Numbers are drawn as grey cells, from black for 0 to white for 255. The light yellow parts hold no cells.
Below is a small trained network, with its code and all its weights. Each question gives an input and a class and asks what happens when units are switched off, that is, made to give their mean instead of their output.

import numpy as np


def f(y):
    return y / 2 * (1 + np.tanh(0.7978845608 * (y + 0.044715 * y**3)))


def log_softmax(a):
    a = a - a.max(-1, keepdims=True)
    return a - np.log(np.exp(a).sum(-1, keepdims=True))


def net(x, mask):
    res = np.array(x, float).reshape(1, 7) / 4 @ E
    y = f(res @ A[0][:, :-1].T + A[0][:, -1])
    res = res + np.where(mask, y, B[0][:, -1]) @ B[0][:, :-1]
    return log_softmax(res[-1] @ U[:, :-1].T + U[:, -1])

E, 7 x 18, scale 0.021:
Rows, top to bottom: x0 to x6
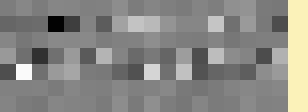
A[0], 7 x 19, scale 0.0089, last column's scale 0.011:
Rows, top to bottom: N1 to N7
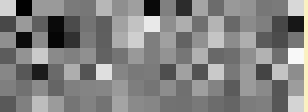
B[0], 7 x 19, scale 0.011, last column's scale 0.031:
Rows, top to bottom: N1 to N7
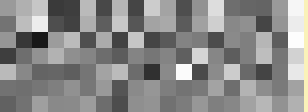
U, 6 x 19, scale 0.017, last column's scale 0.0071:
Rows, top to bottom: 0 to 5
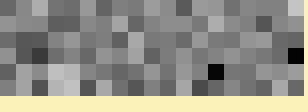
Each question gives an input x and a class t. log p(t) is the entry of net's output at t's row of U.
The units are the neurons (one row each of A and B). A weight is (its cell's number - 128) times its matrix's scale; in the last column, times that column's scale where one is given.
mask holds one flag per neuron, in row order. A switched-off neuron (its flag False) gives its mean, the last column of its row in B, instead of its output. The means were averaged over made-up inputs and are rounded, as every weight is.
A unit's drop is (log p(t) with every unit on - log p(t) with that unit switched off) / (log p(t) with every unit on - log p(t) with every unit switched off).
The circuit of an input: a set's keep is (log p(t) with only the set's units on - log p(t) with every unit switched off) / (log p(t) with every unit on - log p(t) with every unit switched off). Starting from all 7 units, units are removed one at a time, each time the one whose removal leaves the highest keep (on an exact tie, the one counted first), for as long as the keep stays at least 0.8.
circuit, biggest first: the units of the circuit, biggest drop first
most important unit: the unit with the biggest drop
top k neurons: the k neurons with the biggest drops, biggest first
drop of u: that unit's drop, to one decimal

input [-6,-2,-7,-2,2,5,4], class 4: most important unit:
N1
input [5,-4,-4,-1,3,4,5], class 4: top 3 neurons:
(N1, N2, N5)
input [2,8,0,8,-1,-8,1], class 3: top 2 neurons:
(N3, N1)
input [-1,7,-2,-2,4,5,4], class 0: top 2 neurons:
(N2, N5)
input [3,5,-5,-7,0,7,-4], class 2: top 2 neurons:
(N3, N1)
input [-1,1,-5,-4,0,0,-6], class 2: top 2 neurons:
(N1, N2)
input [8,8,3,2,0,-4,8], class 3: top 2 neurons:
(N3, N1)
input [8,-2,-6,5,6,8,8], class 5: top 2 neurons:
(N1, N2)
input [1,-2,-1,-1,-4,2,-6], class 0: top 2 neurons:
(N5, N1)
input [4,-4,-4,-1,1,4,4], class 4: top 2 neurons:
(N2, N1)
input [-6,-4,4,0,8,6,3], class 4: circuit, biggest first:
(N5, N1)
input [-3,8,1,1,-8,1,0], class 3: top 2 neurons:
(N3, N4)
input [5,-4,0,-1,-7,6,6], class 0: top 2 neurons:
(N1, N5)
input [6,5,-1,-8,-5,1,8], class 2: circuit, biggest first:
(N3)
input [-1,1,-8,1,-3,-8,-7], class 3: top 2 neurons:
(N2, N3)
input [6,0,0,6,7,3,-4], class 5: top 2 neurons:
(N1, N2)
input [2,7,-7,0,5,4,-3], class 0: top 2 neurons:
(N5, N2)
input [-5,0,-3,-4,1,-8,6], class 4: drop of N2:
0.7
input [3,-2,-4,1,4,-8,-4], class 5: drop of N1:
0.8
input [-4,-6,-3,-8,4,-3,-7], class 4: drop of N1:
0.1
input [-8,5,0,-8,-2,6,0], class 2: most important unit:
N3
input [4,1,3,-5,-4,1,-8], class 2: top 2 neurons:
(N3, N2)
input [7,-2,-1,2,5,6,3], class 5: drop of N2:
0.6
